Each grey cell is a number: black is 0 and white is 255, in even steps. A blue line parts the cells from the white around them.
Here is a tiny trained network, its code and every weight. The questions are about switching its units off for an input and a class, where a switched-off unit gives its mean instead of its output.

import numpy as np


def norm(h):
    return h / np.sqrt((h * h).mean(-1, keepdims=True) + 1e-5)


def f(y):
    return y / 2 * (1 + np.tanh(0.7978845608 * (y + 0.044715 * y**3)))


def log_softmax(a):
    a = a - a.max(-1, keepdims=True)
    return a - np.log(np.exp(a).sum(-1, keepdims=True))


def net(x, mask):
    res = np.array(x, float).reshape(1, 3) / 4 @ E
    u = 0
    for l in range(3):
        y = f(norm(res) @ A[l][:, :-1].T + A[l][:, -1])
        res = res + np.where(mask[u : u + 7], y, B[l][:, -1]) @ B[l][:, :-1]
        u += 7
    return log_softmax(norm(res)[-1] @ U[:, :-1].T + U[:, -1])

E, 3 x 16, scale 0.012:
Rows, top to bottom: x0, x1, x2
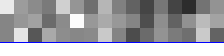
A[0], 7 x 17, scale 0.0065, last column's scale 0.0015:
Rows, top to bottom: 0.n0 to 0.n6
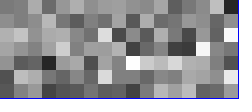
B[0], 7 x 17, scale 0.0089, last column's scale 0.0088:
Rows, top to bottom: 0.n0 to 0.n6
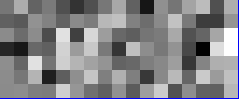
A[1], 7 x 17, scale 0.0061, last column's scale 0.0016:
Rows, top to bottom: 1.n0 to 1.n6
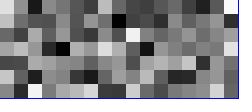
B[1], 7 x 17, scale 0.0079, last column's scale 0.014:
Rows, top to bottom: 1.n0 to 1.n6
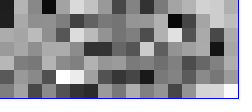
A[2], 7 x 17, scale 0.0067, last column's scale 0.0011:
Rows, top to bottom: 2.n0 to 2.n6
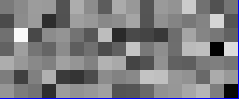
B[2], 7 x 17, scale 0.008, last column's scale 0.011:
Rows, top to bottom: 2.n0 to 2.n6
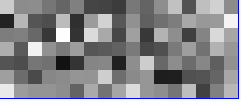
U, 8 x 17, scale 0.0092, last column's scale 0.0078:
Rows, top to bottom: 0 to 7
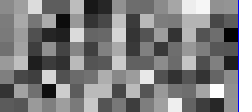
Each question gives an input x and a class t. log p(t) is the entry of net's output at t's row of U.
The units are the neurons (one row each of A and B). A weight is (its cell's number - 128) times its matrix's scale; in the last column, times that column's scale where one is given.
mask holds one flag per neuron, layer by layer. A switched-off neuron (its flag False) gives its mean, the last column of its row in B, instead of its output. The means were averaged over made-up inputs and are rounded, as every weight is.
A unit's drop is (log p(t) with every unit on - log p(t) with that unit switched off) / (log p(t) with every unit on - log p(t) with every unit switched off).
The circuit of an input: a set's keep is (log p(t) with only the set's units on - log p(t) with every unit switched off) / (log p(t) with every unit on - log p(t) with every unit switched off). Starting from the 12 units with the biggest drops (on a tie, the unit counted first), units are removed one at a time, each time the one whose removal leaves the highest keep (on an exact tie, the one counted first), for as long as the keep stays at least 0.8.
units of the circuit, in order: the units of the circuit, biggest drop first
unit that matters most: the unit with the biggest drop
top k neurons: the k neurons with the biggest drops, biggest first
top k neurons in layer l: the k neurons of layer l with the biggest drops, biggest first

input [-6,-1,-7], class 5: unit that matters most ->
1.n0
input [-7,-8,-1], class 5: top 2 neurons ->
2.n5; 1.n0
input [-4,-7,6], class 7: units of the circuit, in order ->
1.n6; 2.n1
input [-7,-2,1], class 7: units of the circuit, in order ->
1.n6; 1.n1; 0.n3
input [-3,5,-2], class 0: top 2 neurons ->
0.n3; 1.n3
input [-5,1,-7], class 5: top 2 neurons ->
1.n0; 0.n5
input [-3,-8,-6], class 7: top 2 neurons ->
1.n6; 0.n3
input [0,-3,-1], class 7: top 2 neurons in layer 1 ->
1.n6; 1.n1
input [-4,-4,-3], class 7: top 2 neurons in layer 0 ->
0.n3; 0.n6
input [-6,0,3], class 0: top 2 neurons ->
0.n3; 0.n2
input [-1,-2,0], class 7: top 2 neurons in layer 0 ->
0.n5; 0.n4
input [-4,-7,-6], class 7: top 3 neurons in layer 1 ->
1.n6; 1.n2; 1.n1
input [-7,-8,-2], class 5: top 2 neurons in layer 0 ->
0.n2; 0.n5
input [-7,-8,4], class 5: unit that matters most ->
2.n5
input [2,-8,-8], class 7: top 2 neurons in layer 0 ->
0.n2; 0.n3
